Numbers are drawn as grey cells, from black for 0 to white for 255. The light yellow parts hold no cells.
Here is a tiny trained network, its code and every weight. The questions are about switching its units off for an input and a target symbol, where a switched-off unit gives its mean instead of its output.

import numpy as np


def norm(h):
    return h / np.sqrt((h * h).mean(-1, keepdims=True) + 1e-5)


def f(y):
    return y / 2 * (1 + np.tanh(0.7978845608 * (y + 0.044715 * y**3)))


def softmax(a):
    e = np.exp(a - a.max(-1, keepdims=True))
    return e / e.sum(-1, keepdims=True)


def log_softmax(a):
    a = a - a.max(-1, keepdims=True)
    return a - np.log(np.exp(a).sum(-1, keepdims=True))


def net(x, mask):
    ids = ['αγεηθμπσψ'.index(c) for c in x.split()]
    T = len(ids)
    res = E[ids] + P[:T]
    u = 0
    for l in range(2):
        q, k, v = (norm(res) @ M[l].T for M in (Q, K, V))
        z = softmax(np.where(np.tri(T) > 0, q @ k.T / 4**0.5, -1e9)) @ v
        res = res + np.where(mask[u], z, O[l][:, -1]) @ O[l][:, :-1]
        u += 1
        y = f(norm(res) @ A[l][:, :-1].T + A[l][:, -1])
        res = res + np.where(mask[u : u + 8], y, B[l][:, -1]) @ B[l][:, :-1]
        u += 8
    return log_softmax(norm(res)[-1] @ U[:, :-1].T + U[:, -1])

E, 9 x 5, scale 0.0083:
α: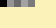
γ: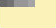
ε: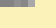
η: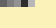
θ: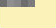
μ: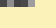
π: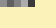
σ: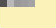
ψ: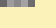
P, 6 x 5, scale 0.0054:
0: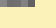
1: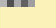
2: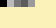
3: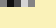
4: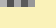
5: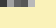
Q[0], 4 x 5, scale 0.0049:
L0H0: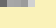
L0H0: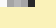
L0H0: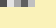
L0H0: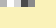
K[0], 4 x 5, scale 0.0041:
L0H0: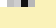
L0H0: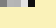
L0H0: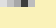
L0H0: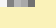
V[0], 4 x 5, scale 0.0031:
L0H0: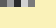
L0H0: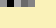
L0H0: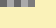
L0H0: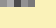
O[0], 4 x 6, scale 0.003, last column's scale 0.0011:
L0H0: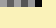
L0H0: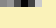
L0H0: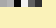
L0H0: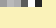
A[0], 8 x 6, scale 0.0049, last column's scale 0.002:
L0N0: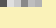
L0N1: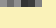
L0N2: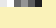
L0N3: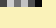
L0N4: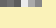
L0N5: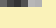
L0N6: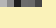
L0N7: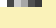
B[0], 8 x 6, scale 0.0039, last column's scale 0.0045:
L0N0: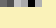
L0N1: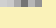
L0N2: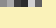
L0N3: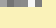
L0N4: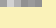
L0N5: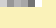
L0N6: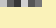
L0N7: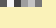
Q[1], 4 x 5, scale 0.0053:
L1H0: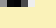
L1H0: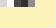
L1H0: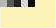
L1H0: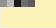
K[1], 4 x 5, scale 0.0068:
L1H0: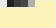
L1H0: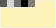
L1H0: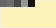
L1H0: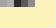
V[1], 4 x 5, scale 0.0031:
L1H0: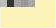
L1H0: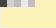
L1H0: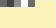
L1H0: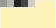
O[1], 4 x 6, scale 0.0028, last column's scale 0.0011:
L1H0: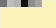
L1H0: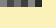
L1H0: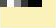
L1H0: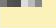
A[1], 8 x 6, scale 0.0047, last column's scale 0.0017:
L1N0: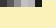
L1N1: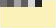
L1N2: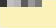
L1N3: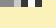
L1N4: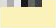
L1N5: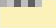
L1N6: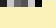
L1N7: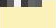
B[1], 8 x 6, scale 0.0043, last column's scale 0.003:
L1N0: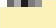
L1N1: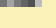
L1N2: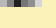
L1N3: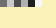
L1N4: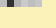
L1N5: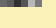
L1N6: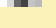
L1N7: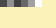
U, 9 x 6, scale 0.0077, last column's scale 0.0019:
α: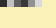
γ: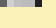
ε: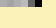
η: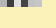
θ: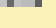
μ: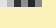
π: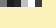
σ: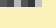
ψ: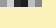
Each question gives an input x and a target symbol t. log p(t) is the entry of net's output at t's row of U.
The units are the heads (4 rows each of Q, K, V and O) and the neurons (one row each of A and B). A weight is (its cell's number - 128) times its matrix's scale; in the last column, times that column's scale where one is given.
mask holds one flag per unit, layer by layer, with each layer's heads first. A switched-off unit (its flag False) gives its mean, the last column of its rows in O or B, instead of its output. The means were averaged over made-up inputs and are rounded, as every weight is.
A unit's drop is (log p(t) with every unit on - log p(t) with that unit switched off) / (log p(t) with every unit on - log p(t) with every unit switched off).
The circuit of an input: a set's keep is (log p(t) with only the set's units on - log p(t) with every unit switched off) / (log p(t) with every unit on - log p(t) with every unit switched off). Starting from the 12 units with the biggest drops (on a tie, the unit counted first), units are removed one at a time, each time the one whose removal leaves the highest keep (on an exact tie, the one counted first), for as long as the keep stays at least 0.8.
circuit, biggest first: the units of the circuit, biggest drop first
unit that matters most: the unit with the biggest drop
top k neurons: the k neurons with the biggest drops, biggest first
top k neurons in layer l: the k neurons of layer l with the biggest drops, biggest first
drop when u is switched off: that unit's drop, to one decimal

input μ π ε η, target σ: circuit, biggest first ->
[L1N6, L1N3, L1H0]
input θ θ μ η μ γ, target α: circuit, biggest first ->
[L0N0, L1N7, L1H0]
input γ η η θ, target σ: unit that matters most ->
L1H0
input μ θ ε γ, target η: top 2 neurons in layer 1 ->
[L1N0, L1N3]
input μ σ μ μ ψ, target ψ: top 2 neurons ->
[L0N7, L0N5]
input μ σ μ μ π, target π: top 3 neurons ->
[L0N7, L1N5, L1N3]
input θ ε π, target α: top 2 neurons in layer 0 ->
[L0N3, L0N5]
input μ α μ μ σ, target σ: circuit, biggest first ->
[L0N0, L1H0]
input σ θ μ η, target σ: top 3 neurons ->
[L1N6, L1N3, L0N5]
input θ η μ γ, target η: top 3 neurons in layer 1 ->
[L1N0, L1N3, L1N4]
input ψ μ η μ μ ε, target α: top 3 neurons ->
[L0N0, L1N7, L0N1]
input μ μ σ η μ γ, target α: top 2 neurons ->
[L0N0, L1N7]
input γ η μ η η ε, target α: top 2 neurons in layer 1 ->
[L1N7, L1N0]
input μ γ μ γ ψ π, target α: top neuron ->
[L0N5]
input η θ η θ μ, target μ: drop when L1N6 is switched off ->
0.1
